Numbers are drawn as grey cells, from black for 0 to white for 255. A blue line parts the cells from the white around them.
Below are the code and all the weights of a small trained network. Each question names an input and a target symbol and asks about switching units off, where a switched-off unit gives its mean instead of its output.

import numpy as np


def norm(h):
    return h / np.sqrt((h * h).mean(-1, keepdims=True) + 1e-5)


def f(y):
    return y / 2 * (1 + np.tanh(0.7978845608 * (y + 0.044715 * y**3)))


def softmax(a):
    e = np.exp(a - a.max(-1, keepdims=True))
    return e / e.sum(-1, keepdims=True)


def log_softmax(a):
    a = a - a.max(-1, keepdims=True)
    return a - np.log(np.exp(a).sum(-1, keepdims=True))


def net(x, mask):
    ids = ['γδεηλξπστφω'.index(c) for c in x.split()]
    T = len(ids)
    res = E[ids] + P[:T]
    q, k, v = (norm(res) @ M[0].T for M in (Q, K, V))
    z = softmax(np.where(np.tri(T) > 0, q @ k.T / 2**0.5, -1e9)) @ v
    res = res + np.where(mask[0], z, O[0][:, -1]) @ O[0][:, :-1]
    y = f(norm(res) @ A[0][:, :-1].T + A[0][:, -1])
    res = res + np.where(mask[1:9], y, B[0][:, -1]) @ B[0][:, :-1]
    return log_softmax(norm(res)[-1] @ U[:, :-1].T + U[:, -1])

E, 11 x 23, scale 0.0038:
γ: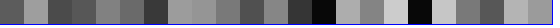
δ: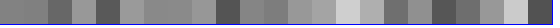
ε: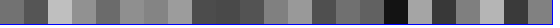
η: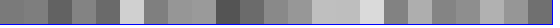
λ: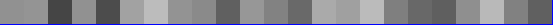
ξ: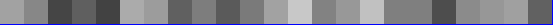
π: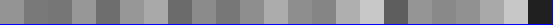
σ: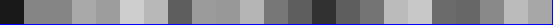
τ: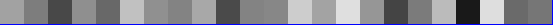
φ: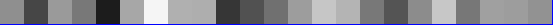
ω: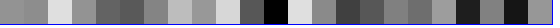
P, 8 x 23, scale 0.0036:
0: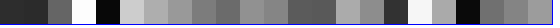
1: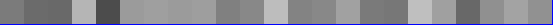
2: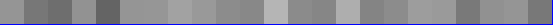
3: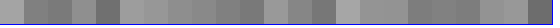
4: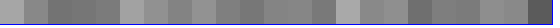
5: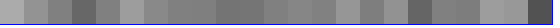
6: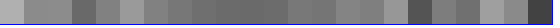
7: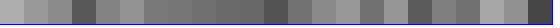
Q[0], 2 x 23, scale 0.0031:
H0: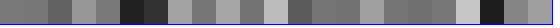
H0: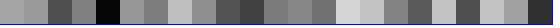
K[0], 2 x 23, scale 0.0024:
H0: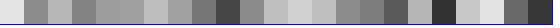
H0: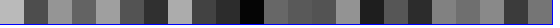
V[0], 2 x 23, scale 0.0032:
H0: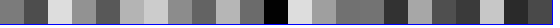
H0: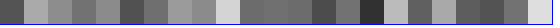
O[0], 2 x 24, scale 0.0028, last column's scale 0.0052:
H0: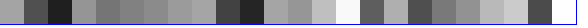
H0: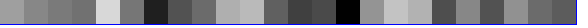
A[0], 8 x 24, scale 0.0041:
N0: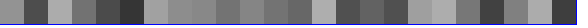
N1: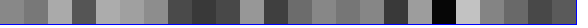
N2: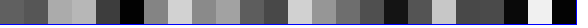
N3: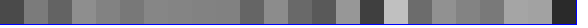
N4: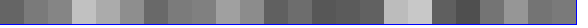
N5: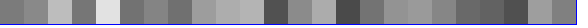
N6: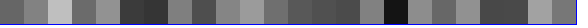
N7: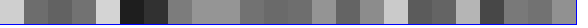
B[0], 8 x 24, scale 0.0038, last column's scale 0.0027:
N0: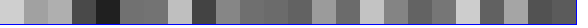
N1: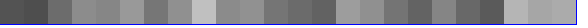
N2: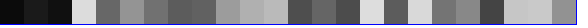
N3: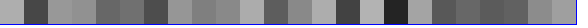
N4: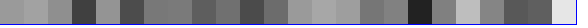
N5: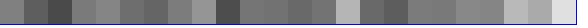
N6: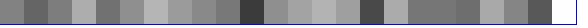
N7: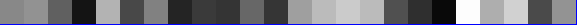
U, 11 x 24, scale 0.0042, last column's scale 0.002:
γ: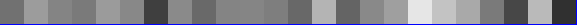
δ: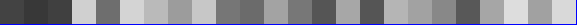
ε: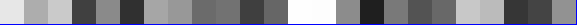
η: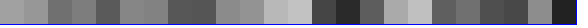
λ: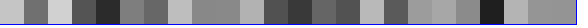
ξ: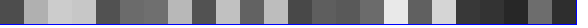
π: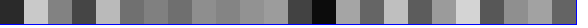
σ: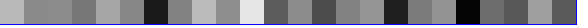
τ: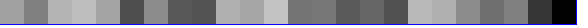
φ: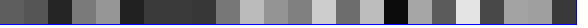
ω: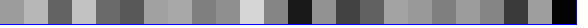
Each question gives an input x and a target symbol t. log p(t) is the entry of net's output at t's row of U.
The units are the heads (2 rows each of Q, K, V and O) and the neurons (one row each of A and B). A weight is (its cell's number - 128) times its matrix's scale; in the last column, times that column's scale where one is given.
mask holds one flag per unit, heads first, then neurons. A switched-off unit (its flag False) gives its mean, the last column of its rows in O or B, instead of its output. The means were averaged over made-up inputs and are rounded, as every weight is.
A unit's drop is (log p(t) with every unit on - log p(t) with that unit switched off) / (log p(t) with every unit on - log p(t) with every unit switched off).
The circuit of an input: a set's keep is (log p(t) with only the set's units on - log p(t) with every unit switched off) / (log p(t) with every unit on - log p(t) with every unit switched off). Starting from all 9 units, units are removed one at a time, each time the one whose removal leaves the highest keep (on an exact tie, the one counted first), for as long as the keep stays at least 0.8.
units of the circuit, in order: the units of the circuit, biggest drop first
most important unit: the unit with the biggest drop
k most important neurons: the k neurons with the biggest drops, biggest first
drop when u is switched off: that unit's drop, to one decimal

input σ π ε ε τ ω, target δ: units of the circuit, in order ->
(N2)
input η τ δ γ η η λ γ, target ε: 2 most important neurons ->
(N7; N6)
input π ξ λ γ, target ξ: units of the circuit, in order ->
(H0; N6; N5)
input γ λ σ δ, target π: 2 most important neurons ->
(N4; N1)
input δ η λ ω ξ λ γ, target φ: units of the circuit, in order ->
(N7; N3)
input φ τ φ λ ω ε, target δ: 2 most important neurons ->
(N4; N7)
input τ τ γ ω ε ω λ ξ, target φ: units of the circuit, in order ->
(H0; N7)
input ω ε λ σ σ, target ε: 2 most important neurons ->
(N4; N3)
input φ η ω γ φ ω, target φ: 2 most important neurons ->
(N2; N7)
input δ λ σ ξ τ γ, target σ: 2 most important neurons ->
(N3; N4)
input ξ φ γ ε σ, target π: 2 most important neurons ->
(N4; N5)
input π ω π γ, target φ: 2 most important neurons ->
(N7; N3)
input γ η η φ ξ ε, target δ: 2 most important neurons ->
(N1; N6)
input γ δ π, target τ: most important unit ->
H0
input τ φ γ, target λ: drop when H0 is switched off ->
0.2
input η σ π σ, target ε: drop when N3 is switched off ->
0.1
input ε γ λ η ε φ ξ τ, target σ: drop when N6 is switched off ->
-0.1
